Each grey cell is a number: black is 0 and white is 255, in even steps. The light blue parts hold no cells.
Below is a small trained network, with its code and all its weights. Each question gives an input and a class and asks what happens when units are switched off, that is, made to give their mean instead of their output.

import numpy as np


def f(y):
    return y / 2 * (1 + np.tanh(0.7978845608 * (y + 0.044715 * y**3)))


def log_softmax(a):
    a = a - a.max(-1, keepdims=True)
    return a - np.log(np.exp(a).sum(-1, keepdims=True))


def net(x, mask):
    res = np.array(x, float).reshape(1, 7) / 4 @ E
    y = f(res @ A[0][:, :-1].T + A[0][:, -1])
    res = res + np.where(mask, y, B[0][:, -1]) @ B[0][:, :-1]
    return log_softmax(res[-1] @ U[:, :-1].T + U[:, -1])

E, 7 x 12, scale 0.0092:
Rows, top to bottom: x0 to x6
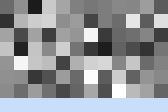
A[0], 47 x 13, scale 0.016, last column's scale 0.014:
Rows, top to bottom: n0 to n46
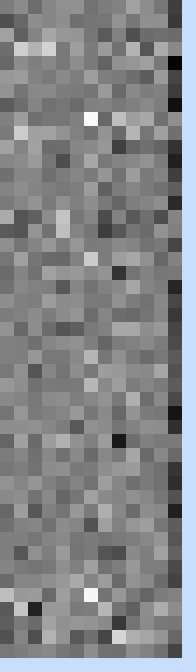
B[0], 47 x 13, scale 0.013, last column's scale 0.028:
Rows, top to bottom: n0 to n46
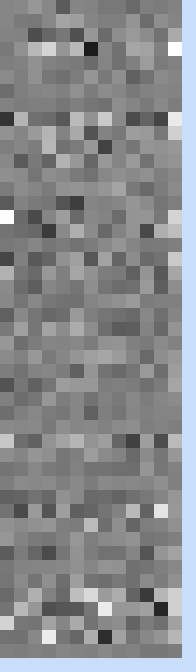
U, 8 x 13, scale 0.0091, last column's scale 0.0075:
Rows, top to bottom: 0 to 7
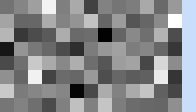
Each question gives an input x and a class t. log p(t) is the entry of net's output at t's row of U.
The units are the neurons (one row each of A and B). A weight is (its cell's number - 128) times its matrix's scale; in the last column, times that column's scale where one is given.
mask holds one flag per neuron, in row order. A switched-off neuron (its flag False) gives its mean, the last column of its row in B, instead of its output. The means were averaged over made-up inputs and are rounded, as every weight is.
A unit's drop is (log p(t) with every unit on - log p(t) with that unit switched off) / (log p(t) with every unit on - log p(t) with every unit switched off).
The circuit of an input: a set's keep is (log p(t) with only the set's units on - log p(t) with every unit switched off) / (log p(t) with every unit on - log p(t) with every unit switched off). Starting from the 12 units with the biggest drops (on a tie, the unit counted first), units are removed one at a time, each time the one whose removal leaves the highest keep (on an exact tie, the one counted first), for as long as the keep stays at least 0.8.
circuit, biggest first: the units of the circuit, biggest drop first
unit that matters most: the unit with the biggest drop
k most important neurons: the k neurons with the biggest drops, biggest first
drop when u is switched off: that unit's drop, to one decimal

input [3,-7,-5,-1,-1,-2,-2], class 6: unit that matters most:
n8
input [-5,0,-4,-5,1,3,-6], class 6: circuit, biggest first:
(n43; n8; n42)
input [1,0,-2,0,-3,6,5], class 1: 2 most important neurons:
(n45; n3)
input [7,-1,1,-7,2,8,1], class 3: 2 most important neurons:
(n45; n43)
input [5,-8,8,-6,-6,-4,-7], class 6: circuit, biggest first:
(n15; n8)
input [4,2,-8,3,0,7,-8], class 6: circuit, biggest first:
(n43; n8)
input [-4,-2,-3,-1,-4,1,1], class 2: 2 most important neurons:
(n8; n43)
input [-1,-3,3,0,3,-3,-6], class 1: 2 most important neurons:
(n3; n9)
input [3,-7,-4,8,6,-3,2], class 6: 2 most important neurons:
(n16; n42)
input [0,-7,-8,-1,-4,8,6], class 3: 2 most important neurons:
(n45; n8)
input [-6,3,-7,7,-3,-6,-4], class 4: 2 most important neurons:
(n16; n39)
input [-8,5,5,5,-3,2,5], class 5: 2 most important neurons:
(n3; n42)
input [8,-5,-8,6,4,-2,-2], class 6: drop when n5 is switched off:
0.0
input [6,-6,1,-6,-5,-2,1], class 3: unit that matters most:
n31
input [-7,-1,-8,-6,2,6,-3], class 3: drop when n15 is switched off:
0.1
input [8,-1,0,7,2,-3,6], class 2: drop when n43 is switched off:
0.2
